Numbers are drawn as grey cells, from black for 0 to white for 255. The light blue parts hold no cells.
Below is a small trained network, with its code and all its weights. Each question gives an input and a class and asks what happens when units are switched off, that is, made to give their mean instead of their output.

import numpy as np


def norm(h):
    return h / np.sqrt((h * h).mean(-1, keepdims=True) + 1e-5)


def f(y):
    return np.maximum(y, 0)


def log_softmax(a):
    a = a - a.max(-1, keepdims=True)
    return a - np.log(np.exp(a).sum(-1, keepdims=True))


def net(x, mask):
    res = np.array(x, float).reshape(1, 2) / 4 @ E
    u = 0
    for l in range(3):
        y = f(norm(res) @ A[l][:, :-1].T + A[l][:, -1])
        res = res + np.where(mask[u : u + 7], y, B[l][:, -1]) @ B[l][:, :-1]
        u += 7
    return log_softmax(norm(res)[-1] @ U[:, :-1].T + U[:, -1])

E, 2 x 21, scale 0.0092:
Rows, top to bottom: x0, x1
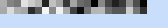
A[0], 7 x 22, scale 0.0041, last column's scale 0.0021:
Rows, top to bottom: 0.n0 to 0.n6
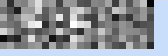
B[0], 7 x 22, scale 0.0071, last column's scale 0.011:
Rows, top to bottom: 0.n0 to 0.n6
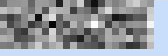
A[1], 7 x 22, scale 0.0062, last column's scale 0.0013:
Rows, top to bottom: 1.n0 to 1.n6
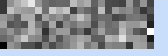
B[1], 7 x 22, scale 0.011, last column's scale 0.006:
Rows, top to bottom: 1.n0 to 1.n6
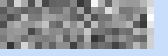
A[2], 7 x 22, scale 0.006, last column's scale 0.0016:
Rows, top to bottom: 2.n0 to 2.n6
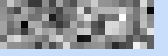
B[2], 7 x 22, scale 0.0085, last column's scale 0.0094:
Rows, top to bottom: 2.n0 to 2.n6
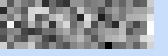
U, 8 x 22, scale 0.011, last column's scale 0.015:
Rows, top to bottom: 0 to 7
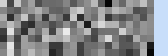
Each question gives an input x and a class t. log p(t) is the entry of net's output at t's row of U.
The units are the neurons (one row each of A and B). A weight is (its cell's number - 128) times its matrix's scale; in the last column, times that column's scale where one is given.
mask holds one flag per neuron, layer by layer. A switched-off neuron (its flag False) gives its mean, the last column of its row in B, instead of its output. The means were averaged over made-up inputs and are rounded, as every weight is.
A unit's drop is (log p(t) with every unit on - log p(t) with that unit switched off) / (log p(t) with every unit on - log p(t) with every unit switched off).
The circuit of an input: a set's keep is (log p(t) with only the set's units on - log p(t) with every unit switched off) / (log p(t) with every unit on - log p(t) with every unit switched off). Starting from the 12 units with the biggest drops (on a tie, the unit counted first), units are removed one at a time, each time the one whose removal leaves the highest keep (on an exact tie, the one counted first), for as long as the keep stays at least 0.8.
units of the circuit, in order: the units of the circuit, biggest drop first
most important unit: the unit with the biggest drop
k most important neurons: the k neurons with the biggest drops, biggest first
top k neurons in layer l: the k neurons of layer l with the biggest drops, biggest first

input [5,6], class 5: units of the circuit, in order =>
(0.n3; 1.n1)
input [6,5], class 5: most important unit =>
0.n3
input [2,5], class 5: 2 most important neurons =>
(0.n3; 1.n0)
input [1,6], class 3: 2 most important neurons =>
(1.n1; 0.n3)
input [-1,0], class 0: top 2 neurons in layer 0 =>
(0.n1; 0.n5)
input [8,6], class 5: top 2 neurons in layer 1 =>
(1.n1; 1.n6)
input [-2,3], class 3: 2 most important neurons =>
(0.n3; 0.n2)
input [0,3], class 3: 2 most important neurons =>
(1.n1; 0.n3)
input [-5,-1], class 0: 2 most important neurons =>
(1.n6; 0.n1)
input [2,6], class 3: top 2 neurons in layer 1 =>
(1.n1; 1.n2)
